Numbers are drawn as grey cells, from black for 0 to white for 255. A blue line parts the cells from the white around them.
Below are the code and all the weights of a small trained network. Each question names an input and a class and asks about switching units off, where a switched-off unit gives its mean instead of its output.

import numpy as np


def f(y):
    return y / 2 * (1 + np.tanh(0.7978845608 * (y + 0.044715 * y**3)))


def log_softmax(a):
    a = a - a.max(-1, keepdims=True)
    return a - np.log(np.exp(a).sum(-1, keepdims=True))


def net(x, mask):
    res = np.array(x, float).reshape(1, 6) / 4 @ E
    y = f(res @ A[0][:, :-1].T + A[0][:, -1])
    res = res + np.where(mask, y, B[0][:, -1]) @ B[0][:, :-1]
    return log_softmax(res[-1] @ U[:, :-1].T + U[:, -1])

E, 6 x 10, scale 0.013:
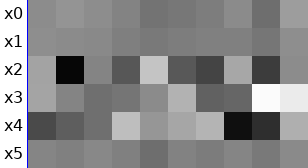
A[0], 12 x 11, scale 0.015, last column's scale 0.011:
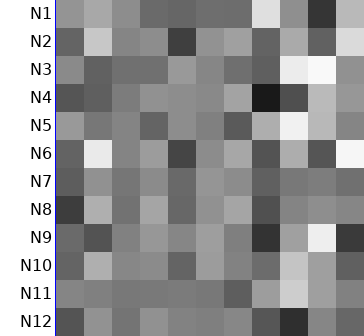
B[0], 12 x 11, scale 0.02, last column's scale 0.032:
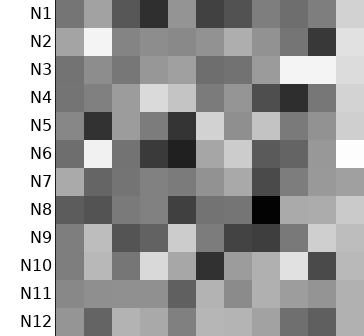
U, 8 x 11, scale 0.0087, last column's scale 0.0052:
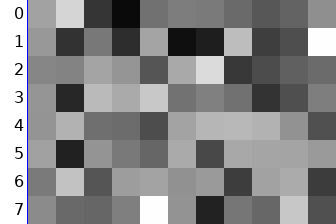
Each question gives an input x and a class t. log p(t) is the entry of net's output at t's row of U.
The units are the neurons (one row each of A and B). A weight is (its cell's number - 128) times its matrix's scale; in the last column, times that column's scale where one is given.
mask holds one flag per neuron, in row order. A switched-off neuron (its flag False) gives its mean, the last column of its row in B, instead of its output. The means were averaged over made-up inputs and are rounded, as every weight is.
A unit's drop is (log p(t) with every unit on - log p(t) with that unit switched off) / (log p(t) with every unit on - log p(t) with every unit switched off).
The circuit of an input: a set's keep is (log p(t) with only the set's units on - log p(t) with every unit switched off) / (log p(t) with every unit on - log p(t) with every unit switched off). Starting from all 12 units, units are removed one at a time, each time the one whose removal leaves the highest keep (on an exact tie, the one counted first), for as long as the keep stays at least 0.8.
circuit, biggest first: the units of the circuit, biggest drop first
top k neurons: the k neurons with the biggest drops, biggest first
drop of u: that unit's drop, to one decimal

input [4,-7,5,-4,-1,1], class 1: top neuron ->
[N6]
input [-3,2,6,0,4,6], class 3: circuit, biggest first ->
[N6; N3]
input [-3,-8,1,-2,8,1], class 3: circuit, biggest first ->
[N6; N4]
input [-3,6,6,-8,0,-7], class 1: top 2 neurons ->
[N6; N4]
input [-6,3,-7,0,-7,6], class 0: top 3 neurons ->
[N1; N3; N6]
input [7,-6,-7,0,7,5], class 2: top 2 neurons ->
[N3; N12]
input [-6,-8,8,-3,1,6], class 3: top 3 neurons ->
[N6; N1; N3]
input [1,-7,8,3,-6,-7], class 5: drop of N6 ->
0.2
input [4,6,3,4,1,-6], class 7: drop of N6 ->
0.3
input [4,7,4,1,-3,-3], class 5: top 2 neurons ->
[N6; N2]
